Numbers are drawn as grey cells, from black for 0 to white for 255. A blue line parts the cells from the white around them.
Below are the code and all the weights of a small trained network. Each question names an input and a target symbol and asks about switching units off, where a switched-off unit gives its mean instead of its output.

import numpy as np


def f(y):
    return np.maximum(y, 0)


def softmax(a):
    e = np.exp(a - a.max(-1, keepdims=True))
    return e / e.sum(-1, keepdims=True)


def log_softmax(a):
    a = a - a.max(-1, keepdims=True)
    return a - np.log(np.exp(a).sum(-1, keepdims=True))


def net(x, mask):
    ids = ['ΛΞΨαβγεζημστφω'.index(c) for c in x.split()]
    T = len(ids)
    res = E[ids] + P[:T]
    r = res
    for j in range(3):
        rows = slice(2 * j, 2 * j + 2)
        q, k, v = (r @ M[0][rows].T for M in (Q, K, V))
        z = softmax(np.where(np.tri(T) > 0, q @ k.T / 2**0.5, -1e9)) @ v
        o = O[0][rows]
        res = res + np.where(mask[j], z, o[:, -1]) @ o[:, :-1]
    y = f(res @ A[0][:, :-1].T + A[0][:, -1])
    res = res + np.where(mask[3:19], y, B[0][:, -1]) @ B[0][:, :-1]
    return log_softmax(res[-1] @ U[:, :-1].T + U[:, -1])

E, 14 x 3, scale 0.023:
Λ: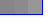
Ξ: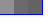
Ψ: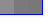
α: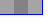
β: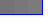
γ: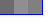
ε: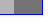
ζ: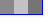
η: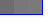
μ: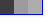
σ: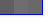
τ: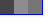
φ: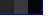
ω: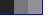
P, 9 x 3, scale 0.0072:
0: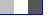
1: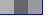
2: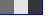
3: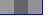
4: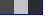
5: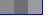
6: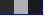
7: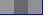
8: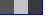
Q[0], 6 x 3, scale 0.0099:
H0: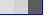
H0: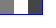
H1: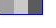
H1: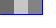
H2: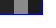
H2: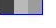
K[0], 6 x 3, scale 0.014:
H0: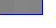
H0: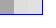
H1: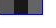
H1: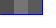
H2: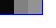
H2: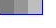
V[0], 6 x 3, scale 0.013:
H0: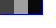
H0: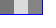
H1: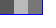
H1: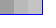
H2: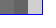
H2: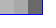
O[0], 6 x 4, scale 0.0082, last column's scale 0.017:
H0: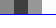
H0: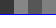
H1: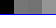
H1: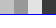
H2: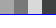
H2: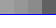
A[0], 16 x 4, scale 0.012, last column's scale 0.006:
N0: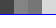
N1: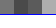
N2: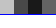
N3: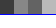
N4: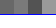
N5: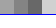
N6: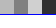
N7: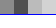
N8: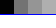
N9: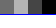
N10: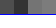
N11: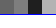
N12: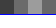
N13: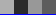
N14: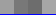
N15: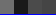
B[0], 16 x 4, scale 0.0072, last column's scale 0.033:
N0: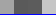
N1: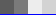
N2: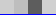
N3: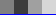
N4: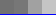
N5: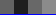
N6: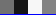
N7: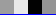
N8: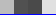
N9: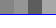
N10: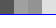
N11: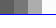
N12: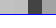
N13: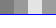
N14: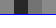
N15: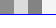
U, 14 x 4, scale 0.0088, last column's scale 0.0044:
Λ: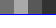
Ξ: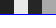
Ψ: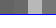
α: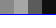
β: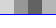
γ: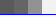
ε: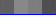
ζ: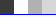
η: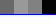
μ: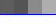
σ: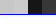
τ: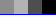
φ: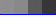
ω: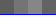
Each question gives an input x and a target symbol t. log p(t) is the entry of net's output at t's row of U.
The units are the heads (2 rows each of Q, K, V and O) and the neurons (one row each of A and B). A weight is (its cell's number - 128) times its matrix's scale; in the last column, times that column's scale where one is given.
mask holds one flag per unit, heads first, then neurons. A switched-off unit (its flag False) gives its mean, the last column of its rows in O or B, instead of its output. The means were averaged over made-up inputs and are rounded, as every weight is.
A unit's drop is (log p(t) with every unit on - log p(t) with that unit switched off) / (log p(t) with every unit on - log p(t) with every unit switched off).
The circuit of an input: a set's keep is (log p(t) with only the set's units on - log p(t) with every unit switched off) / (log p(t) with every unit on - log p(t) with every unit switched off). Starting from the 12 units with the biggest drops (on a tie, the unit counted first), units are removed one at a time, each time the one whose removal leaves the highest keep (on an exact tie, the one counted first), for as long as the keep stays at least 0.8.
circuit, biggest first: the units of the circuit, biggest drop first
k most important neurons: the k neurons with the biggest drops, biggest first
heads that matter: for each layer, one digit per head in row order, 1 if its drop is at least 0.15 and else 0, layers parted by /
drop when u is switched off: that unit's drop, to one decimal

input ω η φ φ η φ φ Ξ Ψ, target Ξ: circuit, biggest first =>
H1
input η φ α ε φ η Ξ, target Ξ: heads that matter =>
111
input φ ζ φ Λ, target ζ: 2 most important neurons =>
N8, N13
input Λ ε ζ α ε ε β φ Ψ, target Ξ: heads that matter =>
110
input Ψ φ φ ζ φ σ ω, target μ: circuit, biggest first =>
N2, N8
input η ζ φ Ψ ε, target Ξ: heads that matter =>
110
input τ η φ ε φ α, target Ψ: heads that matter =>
111
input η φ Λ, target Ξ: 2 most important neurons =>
N9, N13
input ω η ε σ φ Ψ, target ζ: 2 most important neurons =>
N8, N0
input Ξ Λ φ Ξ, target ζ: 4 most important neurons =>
N8, N13, N0, N3
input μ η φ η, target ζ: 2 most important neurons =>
N13, N8
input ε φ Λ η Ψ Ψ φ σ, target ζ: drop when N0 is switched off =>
0.3
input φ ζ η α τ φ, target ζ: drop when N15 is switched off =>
0.2
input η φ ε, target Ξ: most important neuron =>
N8
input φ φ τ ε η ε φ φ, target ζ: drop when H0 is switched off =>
0.4
